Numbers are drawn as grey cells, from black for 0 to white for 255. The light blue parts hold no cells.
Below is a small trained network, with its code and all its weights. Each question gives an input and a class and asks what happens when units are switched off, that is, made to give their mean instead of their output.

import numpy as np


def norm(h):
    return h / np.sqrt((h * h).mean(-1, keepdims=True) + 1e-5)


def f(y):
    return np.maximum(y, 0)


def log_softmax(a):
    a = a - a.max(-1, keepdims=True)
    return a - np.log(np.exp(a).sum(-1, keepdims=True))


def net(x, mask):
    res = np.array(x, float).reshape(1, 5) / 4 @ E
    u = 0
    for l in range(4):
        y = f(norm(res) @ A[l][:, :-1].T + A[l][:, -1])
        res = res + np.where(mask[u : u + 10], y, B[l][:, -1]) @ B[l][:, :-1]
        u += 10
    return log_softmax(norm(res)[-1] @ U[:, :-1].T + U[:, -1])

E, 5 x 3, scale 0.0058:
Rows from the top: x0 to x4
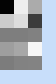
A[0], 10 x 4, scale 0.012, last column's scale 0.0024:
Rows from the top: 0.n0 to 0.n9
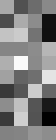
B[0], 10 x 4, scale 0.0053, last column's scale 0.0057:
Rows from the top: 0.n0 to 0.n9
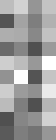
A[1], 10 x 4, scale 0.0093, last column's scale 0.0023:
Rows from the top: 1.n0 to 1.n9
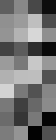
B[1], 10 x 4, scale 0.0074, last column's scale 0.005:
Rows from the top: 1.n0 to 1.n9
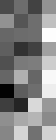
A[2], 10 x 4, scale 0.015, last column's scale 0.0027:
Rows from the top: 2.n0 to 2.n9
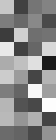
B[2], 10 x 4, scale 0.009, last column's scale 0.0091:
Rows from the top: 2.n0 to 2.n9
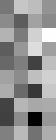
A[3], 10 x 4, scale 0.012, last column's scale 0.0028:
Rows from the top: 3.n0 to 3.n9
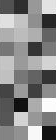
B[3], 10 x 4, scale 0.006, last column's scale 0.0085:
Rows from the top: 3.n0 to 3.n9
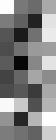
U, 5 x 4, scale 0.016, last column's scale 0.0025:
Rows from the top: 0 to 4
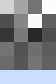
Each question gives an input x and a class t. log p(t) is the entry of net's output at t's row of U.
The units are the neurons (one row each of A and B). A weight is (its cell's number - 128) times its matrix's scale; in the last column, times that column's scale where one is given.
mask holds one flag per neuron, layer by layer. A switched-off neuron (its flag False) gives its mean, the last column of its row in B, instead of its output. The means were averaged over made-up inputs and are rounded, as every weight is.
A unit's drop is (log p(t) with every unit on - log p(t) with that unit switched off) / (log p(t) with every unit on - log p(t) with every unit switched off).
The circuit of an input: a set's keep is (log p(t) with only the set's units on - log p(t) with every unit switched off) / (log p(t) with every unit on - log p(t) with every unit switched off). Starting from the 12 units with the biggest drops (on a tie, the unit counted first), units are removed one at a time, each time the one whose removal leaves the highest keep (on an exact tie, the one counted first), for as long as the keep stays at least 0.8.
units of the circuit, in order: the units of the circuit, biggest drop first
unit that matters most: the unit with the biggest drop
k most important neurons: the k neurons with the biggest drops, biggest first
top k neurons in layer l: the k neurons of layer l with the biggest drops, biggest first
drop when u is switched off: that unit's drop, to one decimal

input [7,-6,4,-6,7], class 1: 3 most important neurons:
(2.n6 3.n1 0.n1)
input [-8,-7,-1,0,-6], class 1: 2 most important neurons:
(2.n3 2.n0)
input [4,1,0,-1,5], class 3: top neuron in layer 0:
(0.n4)
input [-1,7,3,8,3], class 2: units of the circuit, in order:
(2.n8 2.n4)
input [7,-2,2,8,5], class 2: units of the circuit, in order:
(2.n4 2.n5)
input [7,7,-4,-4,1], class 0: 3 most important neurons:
(1.n6 0.n4 0.n7)
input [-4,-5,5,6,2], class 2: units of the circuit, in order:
(2.n2 2.n8)
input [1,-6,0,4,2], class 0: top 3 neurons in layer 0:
(0.n4 0.n0 0.n2)
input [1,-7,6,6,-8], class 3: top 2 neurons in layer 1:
(1.n6 1.n3)
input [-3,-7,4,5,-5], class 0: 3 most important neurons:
(1.n4 0.n4 1.n9)
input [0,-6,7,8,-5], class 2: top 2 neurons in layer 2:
(2.n6 2.n2)
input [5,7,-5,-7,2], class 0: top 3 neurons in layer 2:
(2.n2 2.n5 2.n4)
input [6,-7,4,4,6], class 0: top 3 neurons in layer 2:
(2.n6 2.n5 2.n9)
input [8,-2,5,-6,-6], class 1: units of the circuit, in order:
(2.n2)
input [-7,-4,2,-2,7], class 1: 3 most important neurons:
(0.n0 0.n5 1.n5)
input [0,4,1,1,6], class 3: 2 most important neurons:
(3.n4 3.n2)
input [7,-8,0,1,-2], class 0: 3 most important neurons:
(2.n6 3.n7 0.n5)
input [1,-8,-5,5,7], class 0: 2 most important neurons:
(0.n4 1.n4)
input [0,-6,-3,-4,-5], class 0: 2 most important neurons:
(1.n7 3.n7)
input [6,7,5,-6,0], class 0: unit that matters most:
2.n2
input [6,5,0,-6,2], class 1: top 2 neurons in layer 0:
(0.n8 0.n4)
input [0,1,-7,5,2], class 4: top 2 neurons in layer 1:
(1.n5 1.n2)
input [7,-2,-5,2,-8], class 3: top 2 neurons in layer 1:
(1.n6 1.n9)
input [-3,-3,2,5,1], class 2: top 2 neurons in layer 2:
(2.n6 2.n2)
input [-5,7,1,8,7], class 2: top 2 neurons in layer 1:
(1.n6 1.n9)
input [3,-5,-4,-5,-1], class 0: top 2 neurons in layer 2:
(2.n4 2.n8)
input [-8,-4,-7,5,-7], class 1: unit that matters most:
2.n3
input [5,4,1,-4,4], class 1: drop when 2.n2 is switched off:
0.5
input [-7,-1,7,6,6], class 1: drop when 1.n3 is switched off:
0.0
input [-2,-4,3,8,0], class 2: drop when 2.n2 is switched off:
0.1
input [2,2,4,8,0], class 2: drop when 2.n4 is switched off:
0.2
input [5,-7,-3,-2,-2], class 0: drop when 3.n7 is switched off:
0.1
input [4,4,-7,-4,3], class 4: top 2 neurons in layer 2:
(2.n7 2.n3)
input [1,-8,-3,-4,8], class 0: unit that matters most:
3.n7
